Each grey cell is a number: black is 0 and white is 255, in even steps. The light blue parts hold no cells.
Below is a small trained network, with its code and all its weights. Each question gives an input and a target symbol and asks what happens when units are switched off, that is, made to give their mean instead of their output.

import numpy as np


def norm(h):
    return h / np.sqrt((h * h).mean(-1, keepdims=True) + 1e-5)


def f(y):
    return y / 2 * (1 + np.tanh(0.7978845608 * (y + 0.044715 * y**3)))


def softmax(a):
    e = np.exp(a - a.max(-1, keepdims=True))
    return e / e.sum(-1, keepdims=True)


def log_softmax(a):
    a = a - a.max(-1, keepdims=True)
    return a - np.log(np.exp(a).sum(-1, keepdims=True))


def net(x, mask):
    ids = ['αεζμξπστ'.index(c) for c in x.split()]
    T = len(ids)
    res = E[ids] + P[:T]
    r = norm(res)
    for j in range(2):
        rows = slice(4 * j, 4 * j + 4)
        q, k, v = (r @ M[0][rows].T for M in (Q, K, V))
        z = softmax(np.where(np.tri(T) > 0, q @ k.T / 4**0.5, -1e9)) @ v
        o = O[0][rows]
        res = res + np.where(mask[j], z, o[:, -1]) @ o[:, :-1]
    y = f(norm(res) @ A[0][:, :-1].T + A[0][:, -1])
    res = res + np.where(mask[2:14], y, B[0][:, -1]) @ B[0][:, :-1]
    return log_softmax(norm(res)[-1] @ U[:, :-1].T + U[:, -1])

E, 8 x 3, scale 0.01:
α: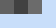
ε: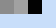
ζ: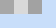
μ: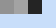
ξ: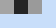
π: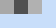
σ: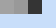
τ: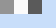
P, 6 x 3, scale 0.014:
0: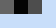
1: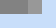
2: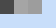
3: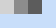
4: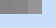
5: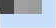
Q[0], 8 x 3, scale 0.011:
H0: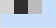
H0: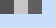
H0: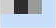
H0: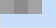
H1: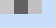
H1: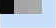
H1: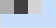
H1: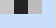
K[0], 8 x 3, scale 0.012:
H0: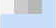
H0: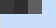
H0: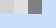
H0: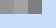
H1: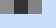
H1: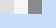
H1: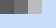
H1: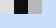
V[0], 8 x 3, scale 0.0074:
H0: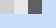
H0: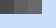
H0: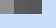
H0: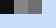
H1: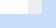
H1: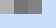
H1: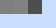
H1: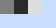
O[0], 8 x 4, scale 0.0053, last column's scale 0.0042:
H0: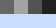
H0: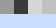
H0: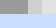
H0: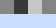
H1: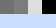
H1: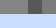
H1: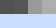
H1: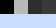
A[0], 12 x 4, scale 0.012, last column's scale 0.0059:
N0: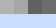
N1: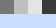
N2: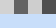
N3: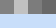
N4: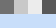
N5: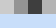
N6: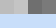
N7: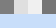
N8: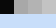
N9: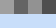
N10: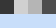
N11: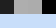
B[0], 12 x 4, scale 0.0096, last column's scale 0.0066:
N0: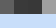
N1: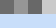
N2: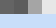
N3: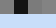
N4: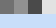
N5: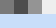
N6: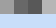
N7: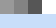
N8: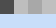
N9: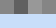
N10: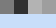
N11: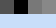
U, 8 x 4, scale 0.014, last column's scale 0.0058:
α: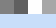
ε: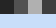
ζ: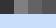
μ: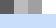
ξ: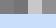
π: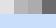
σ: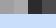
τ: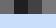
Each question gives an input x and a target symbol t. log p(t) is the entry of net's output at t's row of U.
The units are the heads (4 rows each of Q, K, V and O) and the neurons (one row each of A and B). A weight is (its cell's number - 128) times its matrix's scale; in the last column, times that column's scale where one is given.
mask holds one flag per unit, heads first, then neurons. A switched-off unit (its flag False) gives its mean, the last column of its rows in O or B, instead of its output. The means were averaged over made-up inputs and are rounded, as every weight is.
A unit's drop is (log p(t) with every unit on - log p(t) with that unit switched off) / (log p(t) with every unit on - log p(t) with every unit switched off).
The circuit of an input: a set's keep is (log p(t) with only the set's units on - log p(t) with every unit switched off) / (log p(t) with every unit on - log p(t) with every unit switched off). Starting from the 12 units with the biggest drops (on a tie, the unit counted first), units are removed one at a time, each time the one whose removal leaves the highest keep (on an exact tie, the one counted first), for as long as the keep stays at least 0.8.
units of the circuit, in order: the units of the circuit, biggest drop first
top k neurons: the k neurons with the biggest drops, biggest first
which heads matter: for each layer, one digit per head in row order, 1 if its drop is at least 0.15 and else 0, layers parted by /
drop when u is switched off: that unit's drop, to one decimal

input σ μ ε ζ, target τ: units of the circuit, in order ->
(N0; N5)
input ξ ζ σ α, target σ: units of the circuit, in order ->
(H0)
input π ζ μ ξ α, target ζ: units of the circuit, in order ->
(H0; H1)
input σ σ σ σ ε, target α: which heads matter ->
01
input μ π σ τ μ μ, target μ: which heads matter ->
11
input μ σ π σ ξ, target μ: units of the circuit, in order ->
(H1; N8; N5)
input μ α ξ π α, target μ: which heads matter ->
01
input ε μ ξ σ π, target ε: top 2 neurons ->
(N8; N10)
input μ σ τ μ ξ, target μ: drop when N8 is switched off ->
0.3
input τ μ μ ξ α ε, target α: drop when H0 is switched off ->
0.8
